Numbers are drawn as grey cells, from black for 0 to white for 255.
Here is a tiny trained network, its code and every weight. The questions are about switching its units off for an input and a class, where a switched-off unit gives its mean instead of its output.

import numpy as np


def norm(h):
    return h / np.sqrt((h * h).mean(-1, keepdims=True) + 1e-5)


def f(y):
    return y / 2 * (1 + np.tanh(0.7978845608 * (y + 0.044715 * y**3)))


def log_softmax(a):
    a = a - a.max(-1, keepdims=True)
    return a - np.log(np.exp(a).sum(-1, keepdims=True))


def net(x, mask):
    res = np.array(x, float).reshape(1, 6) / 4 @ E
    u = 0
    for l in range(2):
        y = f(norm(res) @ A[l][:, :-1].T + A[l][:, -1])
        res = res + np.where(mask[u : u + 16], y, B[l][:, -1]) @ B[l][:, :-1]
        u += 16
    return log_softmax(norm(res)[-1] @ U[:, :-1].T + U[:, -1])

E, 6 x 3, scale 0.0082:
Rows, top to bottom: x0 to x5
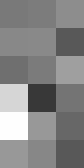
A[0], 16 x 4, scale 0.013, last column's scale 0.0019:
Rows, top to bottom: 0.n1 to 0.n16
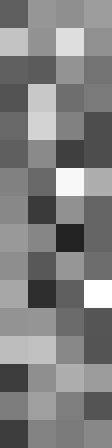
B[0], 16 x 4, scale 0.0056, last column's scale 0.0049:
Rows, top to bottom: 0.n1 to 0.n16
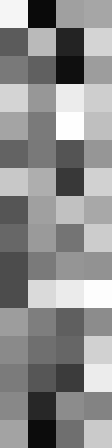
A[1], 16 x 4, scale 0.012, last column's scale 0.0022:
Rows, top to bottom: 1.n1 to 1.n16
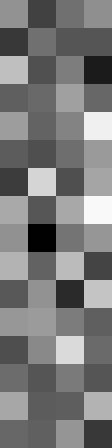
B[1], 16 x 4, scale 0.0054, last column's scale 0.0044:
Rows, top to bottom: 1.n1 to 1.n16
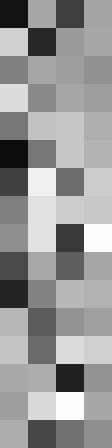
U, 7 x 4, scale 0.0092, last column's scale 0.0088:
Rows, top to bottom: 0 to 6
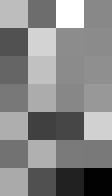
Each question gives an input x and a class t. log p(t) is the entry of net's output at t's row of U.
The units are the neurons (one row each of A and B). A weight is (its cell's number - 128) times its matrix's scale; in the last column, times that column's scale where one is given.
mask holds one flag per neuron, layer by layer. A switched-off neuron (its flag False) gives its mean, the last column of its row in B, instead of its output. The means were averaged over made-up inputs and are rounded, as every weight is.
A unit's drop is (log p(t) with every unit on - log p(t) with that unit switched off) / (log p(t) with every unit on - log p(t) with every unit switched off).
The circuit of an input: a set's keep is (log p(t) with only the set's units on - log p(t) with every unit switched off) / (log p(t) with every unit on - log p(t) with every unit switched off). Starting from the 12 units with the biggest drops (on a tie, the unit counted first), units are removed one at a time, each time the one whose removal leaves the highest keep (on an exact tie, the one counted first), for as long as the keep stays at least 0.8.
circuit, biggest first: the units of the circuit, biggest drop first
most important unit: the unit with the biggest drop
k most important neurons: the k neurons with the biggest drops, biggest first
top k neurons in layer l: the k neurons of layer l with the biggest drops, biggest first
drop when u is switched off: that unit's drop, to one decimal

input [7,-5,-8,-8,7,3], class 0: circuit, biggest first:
(0.n5, 0.n4, 1.n9)
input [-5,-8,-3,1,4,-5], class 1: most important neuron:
(0.n2)
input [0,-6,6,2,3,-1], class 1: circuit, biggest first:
(0.n2, 0.n4)
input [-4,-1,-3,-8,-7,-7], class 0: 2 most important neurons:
(0.n4, 1.n13)
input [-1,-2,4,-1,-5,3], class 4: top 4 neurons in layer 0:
(0.n14, 0.n3, 0.n11, 0.n5)
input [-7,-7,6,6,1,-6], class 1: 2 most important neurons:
(0.n2, 0.n7)
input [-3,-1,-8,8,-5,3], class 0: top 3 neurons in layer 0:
(0.n11, 0.n2, 0.n7)
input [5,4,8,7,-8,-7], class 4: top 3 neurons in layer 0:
(0.n4, 0.n3, 0.n5)
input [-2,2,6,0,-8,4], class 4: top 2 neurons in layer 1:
(1.n2, 1.n7)
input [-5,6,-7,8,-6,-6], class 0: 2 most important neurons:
(0.n11, 1.n13)
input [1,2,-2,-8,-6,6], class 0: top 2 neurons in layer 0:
(0.n4, 0.n5)
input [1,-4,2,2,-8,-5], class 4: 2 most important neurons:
(1.n2, 1.n7)
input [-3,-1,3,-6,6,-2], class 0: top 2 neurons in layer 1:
(1.n9, 1.n7)
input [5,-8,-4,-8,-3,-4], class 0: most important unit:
1.n13
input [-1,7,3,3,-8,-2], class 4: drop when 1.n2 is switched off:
0.2
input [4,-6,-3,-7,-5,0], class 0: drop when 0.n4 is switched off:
0.4
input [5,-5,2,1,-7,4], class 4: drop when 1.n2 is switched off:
0.2
